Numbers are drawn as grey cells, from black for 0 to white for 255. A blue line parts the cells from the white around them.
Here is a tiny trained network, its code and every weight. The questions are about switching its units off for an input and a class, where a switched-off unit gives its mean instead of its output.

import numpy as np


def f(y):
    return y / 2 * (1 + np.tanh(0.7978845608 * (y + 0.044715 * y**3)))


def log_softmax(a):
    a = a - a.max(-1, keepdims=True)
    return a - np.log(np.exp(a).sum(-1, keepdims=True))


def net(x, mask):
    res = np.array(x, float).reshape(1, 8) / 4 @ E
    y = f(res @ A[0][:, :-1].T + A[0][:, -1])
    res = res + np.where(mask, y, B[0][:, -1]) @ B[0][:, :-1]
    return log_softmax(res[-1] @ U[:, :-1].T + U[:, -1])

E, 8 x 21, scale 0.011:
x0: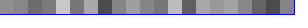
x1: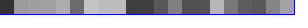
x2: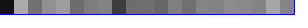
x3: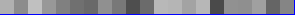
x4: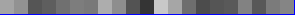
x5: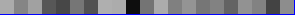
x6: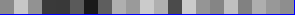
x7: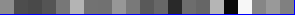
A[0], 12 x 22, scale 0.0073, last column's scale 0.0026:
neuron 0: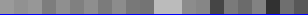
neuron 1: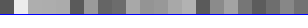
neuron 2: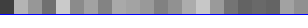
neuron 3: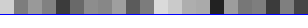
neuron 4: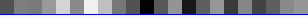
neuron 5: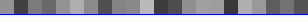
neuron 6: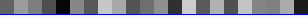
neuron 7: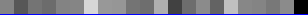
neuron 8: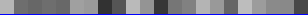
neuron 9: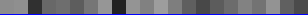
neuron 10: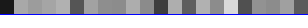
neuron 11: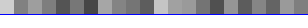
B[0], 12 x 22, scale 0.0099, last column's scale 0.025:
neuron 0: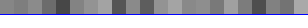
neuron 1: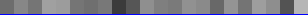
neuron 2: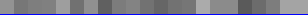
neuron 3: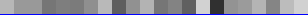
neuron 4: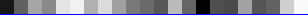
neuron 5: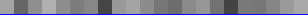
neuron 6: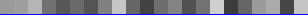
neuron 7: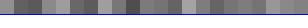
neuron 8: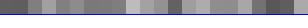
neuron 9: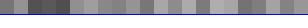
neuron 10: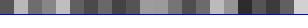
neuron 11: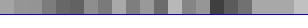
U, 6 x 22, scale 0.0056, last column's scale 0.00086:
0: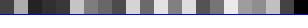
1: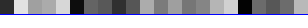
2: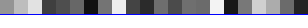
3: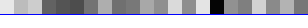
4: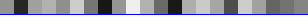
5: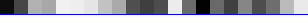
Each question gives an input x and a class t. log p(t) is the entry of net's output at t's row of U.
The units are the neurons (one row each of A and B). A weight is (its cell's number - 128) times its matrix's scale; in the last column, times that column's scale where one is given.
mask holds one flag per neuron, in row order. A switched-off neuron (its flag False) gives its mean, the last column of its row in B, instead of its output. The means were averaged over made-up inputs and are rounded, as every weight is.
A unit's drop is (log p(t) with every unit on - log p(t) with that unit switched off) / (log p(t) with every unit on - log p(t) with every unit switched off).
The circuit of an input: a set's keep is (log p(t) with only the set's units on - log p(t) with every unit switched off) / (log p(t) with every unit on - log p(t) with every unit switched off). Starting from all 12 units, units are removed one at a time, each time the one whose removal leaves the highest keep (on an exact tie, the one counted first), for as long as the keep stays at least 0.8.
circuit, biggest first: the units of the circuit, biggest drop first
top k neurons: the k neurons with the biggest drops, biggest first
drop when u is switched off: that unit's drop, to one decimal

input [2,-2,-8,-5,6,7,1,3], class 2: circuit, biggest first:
[neuron 6]
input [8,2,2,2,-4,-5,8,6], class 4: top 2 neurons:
[neuron 8; neuron 5]
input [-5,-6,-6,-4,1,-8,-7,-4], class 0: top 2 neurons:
[neuron 4; neuron 9]
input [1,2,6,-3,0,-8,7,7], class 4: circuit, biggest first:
[neuron 4; neuron 8]
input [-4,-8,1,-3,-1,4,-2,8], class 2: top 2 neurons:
[neuron 6; neuron 3]
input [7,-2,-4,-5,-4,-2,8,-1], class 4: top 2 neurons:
[neuron 8; neuron 5]
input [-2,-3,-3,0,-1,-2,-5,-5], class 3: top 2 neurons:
[neuron 4; neuron 10]
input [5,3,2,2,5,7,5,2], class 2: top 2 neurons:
[neuron 6; neuron 1]
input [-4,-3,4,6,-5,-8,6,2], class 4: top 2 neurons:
[neuron 8; neuron 0]
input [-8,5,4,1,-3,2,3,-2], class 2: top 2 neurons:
[neuron 6; neuron 4]
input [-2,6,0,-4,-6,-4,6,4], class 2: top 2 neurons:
[neuron 4; neuron 6]
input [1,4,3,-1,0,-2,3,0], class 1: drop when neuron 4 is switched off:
0.4
